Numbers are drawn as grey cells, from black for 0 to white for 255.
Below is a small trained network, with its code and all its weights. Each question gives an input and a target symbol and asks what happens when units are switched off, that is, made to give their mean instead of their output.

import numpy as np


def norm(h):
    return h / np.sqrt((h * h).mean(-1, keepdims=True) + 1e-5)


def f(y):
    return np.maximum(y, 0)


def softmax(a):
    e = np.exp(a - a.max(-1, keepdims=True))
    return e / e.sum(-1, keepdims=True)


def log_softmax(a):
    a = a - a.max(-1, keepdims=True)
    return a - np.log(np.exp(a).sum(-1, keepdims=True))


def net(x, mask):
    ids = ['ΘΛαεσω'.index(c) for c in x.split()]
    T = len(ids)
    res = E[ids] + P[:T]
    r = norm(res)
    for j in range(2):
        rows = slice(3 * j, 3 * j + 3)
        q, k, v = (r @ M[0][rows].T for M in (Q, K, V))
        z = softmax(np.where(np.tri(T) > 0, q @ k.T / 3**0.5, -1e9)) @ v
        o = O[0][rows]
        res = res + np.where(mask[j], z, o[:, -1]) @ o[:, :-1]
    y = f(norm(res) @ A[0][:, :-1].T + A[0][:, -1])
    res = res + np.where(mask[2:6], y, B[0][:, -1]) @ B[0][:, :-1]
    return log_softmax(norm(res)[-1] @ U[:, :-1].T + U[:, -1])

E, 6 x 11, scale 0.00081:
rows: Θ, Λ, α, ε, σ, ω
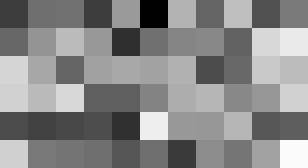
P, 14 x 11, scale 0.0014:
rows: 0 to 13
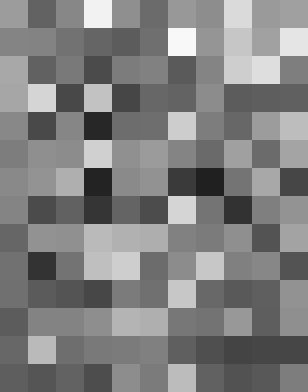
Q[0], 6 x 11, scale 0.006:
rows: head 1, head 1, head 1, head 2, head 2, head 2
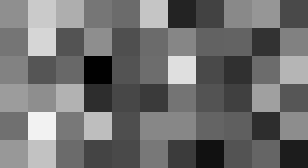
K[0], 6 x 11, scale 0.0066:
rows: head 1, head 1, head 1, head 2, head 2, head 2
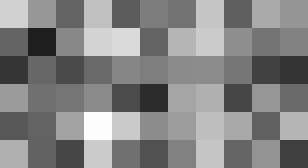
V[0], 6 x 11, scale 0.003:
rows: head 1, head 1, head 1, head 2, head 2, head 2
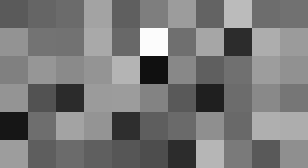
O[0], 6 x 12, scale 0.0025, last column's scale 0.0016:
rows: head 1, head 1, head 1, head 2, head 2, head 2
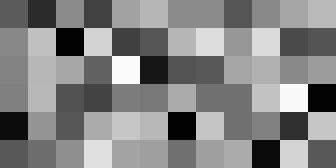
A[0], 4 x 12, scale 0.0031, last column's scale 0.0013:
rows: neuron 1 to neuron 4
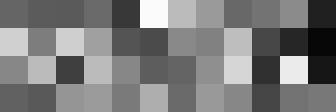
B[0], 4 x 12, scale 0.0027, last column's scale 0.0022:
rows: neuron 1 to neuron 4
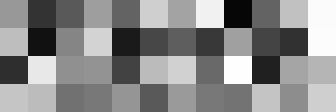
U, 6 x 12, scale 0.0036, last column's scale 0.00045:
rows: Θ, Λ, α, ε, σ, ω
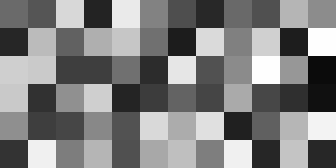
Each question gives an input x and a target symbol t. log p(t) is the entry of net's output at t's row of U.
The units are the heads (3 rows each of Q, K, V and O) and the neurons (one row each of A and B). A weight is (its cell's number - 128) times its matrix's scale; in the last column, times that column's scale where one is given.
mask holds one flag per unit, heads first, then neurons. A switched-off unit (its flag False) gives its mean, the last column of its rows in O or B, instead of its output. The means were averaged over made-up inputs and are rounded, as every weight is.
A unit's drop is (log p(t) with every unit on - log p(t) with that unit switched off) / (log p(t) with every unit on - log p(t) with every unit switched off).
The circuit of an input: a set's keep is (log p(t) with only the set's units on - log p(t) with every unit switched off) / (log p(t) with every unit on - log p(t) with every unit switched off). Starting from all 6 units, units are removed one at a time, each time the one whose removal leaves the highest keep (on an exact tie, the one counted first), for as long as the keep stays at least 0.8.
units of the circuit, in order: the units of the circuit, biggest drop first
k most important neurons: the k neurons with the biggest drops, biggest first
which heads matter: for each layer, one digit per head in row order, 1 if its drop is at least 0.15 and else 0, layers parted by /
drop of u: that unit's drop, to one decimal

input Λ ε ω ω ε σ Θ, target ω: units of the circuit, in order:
head 2; neuron 3
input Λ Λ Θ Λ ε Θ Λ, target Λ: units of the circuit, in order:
head 2; head 1
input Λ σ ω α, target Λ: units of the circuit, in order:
head 2; neuron 2
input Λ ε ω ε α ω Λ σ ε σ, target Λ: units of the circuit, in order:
head 2; head 1; neuron 2
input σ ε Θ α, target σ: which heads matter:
10
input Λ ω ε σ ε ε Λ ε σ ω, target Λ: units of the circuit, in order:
head 2; neuron 1
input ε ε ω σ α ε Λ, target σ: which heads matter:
10
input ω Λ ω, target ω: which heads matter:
01
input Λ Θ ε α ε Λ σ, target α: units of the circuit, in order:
head 2; head 1
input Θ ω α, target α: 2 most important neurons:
neuron 2; neuron 1
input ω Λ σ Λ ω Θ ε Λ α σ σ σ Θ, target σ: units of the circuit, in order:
head 1; neuron 1
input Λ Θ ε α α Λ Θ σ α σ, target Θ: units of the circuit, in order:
head 1; head 2
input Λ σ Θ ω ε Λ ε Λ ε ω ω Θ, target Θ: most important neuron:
neuron 2
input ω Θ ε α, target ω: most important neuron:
neuron 3
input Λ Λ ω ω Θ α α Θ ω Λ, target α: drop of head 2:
0.8
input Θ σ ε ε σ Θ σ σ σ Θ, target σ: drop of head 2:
0.1
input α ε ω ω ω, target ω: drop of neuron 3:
0.2
